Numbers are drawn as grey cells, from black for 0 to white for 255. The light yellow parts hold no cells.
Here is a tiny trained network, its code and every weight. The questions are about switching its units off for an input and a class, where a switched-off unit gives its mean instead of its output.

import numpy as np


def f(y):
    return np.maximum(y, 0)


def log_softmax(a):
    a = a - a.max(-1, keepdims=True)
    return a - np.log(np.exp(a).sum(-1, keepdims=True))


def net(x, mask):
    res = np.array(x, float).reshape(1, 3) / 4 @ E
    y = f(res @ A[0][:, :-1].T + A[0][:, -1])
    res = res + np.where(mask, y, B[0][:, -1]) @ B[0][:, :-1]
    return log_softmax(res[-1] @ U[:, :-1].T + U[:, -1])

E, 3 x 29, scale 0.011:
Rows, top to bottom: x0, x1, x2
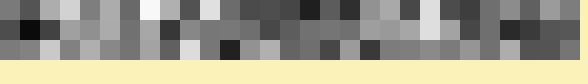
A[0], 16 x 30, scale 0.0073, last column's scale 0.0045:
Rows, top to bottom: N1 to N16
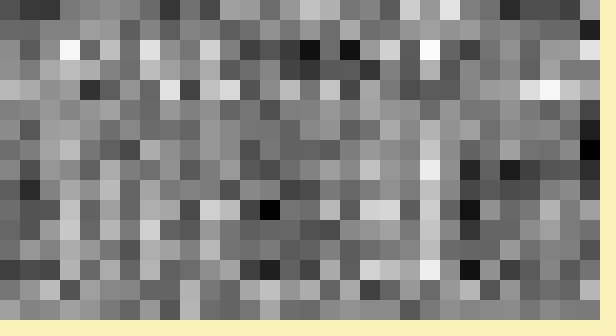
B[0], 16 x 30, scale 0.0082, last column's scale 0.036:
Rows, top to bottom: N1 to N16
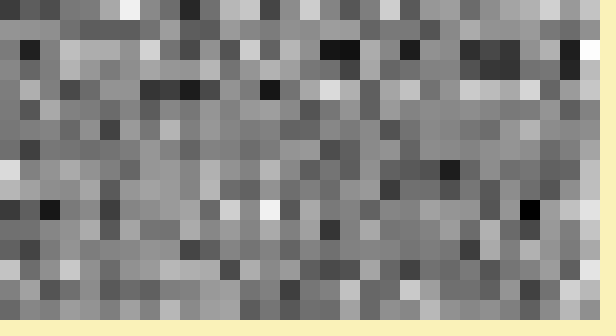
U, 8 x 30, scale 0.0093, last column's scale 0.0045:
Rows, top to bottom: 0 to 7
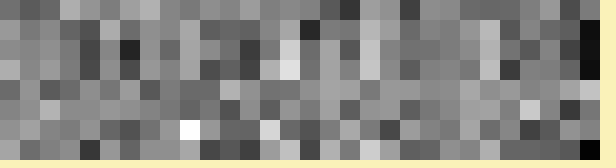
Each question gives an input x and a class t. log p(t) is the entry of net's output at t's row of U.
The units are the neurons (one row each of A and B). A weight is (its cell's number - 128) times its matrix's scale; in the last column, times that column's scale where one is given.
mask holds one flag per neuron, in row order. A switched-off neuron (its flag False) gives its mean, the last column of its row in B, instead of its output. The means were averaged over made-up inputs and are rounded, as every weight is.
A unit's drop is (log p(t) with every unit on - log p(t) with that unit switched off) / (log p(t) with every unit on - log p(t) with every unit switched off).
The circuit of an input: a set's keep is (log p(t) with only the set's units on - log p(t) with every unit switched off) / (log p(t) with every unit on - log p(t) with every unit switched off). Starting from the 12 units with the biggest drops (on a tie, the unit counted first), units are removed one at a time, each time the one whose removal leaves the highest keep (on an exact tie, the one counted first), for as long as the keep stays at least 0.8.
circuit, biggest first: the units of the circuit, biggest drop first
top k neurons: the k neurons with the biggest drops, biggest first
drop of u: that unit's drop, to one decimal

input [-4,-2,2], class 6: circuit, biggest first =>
(N3)
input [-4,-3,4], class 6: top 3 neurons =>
(N1, N5, N3)
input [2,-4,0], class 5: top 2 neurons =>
(N11, N15)
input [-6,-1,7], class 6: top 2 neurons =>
(N5, N1)
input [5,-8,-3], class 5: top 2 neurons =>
(N5, N15)
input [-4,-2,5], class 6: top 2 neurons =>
(N1, N5)
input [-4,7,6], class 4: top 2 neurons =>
(N3, N1)
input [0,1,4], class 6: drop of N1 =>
0.3
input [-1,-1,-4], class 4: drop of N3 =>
0.2
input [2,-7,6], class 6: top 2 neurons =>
(N3, N1)
